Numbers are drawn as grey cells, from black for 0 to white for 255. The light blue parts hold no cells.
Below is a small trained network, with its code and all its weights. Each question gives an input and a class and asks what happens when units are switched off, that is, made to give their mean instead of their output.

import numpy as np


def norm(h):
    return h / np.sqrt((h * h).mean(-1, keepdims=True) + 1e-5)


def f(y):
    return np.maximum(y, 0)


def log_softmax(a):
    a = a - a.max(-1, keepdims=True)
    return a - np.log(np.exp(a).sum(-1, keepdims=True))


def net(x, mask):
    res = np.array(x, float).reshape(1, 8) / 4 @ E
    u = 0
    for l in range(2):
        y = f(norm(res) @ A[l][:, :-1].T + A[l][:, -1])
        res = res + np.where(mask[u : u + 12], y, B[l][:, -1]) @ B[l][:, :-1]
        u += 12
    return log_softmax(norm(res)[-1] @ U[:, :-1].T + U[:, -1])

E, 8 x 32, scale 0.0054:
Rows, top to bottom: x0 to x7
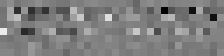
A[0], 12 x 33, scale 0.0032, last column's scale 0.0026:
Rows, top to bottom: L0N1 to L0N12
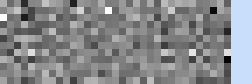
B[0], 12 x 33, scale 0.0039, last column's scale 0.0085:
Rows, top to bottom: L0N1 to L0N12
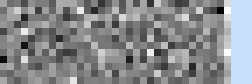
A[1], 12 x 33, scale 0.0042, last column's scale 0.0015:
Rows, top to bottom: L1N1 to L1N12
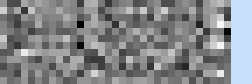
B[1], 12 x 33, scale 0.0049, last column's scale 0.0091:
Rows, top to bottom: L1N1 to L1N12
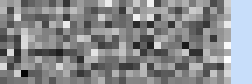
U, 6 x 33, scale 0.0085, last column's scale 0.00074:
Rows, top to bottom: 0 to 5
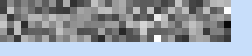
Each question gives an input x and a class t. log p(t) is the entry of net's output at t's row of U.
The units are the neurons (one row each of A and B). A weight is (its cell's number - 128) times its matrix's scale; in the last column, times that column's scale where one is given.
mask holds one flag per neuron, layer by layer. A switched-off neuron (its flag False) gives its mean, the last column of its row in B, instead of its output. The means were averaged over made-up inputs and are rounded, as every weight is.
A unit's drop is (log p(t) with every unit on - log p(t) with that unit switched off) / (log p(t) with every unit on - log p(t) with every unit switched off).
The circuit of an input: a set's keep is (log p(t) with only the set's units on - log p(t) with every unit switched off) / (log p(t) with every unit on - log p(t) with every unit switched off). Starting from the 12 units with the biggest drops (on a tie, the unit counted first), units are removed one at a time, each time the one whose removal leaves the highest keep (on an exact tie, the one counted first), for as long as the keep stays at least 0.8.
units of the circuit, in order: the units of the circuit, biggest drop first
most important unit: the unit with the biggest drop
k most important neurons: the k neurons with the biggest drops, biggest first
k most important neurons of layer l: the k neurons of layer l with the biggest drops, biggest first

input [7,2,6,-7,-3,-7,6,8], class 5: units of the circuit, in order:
[L0N8]
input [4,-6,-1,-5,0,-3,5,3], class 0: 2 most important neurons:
[L0N8, L0N2]
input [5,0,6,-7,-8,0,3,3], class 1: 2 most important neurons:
[L0N1, L1N7]
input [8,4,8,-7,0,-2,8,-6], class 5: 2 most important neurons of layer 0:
[L0N8, L0N3]
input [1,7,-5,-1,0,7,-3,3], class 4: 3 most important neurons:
[L0N8, L0N3, L0N7]
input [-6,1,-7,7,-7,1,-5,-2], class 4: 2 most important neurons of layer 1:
[L1N3, L1N10]
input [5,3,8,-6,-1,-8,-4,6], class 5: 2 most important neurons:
[L0N8, L0N3]
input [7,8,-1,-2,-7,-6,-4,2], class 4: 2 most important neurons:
[L0N2, L1N3]
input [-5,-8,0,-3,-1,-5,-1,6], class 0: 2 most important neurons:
[L0N8, L0N2]
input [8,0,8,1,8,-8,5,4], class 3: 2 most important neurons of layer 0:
[L0N8, L0N1]
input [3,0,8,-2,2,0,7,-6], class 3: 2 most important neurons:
[L0N8, L1N7]
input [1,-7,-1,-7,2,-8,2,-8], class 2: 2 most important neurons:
[L0N2, L0N1]
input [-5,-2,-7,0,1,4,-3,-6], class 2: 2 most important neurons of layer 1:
[L1N7, L1N6]
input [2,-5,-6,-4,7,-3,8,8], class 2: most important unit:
L0N2
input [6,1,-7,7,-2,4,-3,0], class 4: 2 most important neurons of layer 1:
[L1N3, L1N1]
